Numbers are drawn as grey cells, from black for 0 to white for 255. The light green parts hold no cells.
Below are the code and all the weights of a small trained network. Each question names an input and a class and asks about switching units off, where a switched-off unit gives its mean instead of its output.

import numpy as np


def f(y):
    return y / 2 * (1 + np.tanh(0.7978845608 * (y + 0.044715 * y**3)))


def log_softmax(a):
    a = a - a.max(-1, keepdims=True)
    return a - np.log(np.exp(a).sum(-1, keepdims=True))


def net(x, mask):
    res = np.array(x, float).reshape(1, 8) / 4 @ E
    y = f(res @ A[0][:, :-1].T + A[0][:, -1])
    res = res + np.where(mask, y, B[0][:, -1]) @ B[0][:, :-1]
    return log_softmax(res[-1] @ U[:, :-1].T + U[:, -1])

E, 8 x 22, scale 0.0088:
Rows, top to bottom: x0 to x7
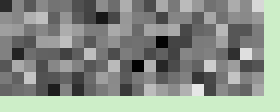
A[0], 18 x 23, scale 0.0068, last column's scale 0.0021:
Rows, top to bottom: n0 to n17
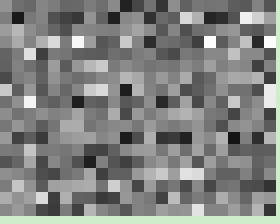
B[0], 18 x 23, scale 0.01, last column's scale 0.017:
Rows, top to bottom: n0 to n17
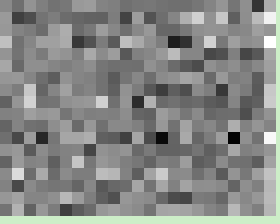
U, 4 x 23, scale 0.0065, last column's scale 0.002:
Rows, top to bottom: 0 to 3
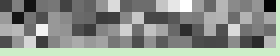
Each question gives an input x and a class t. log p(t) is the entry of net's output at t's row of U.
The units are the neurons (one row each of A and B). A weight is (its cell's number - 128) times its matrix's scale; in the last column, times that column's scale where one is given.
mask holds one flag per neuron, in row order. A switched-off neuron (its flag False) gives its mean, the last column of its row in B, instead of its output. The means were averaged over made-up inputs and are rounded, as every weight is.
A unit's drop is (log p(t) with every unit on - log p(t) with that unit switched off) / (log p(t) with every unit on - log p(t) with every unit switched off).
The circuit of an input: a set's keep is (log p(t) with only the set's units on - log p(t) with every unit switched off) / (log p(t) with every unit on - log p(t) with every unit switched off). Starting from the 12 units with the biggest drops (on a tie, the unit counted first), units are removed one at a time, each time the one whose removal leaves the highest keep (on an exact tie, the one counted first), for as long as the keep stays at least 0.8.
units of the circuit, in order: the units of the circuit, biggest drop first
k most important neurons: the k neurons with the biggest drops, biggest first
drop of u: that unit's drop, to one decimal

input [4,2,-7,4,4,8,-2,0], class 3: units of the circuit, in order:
[n8]
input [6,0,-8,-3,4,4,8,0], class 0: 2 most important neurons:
[n1 n7]
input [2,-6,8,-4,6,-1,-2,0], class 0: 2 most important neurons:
[n3 n8]
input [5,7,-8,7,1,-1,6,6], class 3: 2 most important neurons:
[n8 n4]
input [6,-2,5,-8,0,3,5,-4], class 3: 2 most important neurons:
[n1 n3]
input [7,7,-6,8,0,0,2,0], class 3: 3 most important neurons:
[n8 n3 n4]
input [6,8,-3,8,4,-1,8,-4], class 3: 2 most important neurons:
[n8 n4]
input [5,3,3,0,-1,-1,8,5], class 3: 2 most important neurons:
[n8 n16]
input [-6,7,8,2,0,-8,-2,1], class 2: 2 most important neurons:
[n11 n1]
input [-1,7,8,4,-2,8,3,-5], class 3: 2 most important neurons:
[n8 n1]
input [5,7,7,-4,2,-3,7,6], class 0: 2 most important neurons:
[n1 n3]
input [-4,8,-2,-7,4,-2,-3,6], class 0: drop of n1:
0.1
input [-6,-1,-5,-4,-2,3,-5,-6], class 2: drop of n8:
-0.1
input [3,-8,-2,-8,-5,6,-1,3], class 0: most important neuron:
[n3]
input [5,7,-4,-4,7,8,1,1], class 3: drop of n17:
0.0
